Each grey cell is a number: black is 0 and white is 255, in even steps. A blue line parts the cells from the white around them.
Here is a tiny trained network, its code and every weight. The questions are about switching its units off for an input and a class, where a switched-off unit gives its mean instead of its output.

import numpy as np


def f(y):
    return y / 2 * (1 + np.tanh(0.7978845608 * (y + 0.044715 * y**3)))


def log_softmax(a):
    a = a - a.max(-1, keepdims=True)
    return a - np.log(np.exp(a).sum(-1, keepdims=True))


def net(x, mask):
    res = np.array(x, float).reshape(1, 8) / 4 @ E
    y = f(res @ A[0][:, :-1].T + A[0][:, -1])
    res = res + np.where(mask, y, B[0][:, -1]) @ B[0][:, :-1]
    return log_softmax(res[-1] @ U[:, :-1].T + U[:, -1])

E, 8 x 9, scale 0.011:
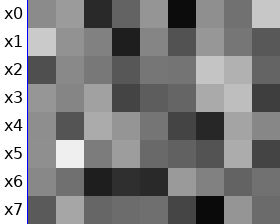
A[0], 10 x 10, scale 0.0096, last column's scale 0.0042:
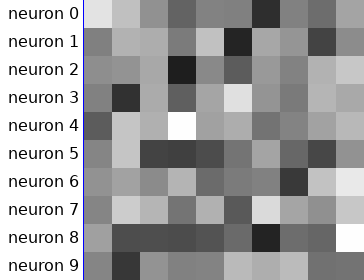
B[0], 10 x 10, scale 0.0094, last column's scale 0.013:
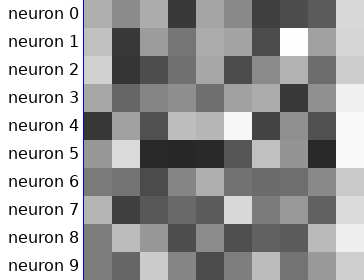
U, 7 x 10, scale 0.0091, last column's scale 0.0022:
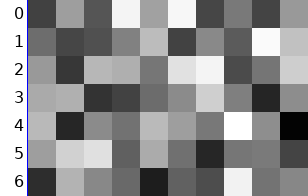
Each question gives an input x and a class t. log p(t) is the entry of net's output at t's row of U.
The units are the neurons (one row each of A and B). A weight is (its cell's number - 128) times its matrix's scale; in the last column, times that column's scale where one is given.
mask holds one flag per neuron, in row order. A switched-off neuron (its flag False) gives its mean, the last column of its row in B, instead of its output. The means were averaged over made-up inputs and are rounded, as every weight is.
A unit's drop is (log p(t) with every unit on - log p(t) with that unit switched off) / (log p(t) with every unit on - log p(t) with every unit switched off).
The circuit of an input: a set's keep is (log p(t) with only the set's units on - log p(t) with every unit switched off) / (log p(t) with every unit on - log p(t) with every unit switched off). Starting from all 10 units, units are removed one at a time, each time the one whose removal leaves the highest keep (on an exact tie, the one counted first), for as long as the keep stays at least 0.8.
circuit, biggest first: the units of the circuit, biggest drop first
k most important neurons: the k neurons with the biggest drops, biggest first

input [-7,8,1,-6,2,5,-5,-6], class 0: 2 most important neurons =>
(neuron 4; neuron 2)
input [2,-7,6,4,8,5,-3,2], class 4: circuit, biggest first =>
(neuron 1)
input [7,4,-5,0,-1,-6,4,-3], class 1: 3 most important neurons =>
(neuron 7; neuron 8; neuron 4)
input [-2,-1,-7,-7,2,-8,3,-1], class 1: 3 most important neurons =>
(neuron 6; neuron 7; neuron 8)
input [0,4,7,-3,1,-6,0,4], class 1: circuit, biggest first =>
(neuron 5; neuron 7)
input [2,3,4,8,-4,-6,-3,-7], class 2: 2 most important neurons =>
(neuron 3; neuron 9)
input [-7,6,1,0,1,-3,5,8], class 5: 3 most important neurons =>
(neuron 8; neuron 0; neuron 7)
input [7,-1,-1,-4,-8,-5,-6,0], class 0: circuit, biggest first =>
(neuron 4; neuron 8)
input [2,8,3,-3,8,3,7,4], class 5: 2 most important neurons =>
(neuron 8; neuron 0)
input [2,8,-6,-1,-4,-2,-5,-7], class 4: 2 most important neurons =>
(neuron 2; neuron 1)
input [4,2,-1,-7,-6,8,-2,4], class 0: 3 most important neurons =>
(neuron 4; neuron 2; neuron 8)
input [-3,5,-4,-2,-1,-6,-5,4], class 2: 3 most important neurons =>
(neuron 3; neuron 8; neuron 1)
